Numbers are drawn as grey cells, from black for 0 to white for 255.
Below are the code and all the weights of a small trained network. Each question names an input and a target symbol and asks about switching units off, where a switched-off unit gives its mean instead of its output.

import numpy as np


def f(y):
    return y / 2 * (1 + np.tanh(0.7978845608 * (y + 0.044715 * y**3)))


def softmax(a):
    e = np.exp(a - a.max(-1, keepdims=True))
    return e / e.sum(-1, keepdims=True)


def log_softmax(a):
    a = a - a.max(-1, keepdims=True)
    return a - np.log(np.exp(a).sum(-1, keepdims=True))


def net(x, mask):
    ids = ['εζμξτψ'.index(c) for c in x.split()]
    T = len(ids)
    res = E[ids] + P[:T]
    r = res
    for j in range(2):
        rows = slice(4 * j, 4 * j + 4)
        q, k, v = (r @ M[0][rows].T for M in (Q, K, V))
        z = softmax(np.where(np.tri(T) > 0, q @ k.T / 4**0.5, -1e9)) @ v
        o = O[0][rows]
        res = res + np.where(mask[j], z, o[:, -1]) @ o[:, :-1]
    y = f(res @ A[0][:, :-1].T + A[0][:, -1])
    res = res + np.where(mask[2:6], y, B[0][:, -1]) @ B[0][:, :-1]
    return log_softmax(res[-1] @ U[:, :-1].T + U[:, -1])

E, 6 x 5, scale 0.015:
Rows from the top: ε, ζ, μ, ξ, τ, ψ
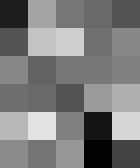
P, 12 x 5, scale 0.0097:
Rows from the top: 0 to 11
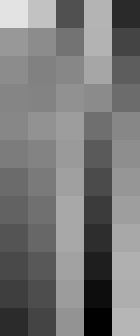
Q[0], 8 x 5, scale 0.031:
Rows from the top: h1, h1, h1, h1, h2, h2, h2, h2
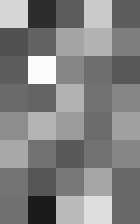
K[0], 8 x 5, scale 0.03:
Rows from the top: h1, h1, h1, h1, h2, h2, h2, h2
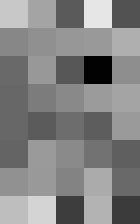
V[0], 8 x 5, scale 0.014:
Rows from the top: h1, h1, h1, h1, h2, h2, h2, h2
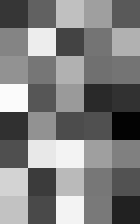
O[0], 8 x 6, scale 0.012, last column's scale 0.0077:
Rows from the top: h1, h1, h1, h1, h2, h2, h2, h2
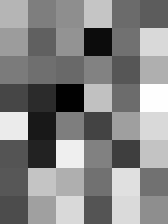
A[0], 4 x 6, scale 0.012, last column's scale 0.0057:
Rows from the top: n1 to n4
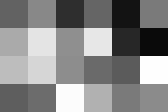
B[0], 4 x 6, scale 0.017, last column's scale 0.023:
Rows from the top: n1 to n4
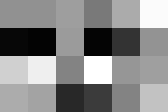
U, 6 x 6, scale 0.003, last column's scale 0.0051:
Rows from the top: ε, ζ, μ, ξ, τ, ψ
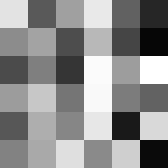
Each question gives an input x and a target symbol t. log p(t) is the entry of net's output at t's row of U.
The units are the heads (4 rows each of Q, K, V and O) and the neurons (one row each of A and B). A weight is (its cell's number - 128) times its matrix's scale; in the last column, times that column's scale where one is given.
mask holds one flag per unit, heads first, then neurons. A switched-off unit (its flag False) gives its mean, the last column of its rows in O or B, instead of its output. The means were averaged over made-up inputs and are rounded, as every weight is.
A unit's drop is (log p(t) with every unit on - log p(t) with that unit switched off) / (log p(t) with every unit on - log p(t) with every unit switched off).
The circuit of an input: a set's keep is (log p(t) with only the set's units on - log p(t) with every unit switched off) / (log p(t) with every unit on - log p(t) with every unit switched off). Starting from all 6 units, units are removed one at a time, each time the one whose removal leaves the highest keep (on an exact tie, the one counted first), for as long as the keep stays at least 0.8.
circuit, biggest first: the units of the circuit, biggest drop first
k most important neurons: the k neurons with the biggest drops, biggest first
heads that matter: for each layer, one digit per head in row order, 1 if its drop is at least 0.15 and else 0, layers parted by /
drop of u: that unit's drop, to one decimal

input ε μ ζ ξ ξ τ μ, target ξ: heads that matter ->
11
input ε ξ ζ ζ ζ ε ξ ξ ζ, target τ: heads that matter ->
11
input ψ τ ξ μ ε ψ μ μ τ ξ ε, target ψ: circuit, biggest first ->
(n1; h1)
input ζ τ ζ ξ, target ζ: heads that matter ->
01
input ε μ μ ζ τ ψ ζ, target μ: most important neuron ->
(n1)
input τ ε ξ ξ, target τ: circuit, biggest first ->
(h2; h1; n2)
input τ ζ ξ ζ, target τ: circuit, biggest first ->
(n2; h2; h1)
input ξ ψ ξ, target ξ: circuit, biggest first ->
(h2; h1; n3)
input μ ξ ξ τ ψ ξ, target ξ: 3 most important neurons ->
(n3; n2; n1)
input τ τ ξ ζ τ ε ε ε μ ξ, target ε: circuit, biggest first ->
(h2; h1)
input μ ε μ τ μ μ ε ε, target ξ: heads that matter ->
10
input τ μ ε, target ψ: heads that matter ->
10
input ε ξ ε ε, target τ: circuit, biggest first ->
(n2; h1; h2)
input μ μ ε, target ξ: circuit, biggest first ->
(h1; n3)
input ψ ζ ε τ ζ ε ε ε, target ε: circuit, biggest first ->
(h2)
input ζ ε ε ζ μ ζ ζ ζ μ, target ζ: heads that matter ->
11
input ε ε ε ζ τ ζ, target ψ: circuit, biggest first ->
(n1; h1; h2)
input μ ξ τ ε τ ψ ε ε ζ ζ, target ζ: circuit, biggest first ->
(n4; h2)
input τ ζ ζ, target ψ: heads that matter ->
10
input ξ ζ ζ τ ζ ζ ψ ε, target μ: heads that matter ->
10
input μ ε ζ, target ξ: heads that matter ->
11
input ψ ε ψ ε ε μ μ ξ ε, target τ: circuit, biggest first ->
(n2; h2; h1)
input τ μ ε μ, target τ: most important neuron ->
(n2)
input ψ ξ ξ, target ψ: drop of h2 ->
0.9
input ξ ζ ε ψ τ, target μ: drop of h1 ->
2.1
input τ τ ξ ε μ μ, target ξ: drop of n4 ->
0.0
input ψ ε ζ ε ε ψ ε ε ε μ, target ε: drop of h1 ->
0.1
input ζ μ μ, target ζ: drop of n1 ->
0.1
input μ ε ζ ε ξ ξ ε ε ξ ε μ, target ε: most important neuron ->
(n4)
